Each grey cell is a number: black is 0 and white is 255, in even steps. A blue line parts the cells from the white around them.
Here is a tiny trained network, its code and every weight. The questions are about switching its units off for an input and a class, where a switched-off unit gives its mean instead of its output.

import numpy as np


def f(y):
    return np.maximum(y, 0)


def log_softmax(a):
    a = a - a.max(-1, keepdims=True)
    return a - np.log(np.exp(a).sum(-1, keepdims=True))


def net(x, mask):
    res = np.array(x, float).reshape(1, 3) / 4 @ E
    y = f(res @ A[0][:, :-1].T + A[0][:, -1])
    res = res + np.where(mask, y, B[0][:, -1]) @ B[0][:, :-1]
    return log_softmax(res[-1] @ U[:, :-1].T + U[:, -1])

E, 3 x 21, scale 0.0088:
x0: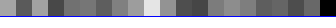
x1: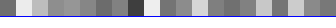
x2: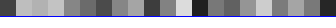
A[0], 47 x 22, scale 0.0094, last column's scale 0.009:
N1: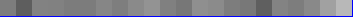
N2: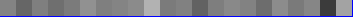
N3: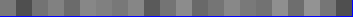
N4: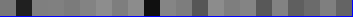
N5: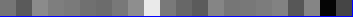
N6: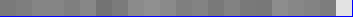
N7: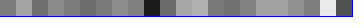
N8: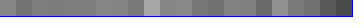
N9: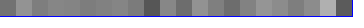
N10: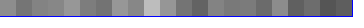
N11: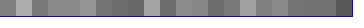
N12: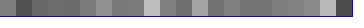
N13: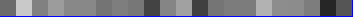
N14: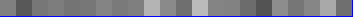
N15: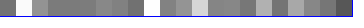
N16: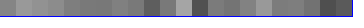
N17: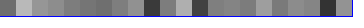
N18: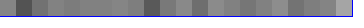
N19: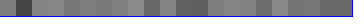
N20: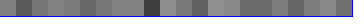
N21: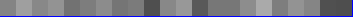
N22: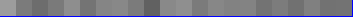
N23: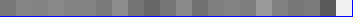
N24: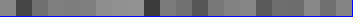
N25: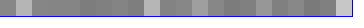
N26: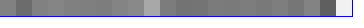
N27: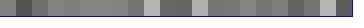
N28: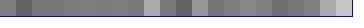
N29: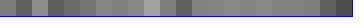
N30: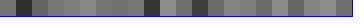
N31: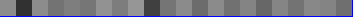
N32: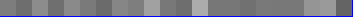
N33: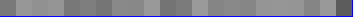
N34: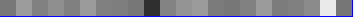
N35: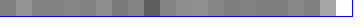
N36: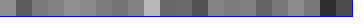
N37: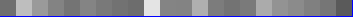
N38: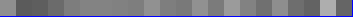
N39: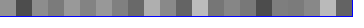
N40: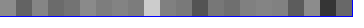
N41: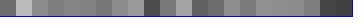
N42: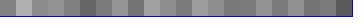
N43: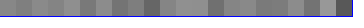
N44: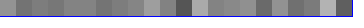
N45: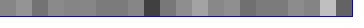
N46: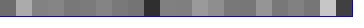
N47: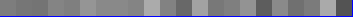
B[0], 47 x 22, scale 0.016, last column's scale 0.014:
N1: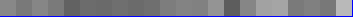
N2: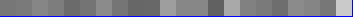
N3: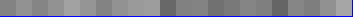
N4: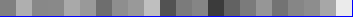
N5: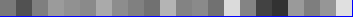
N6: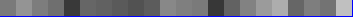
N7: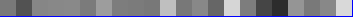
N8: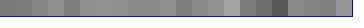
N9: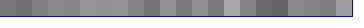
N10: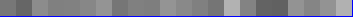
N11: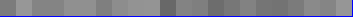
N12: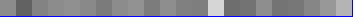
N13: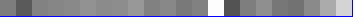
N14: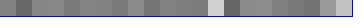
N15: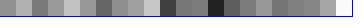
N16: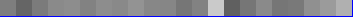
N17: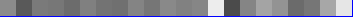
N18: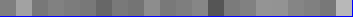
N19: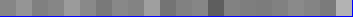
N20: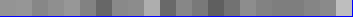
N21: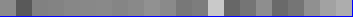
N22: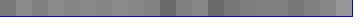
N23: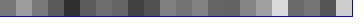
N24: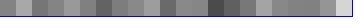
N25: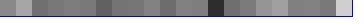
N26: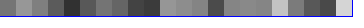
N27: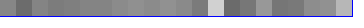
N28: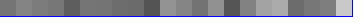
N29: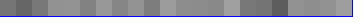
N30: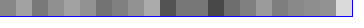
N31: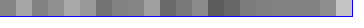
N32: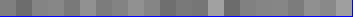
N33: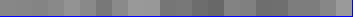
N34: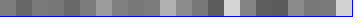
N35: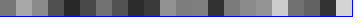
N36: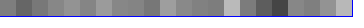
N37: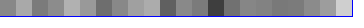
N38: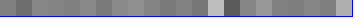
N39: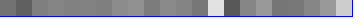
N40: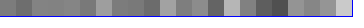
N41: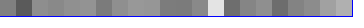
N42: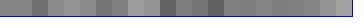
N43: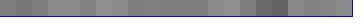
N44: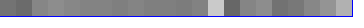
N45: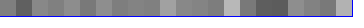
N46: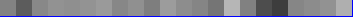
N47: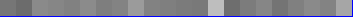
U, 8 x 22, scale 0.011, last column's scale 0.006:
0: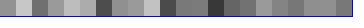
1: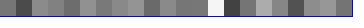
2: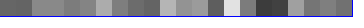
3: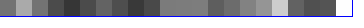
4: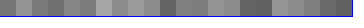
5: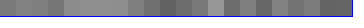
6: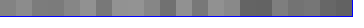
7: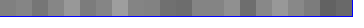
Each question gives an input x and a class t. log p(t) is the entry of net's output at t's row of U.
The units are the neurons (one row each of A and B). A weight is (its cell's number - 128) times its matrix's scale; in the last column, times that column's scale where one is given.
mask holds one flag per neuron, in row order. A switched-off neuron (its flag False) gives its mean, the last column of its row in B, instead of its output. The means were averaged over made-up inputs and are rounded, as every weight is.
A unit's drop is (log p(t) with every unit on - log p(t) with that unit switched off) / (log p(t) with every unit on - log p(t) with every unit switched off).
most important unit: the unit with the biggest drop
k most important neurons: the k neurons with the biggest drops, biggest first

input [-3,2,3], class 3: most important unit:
N5
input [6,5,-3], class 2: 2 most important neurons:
[N5; N4]
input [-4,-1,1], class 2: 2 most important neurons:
[N7; N26]
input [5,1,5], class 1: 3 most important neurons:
[N17; N13; N7]
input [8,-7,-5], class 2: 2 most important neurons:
[N5; N15]
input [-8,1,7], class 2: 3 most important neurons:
[N7; N34; N46]
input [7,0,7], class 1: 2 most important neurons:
[N17; N13]
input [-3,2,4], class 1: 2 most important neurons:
[N13; N26]
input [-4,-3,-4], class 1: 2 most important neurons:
[N5; N15]
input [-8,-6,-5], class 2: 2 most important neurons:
[N7; N34]
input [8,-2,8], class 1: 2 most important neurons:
[N17; N13]
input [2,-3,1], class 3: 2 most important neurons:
[N15; N37]
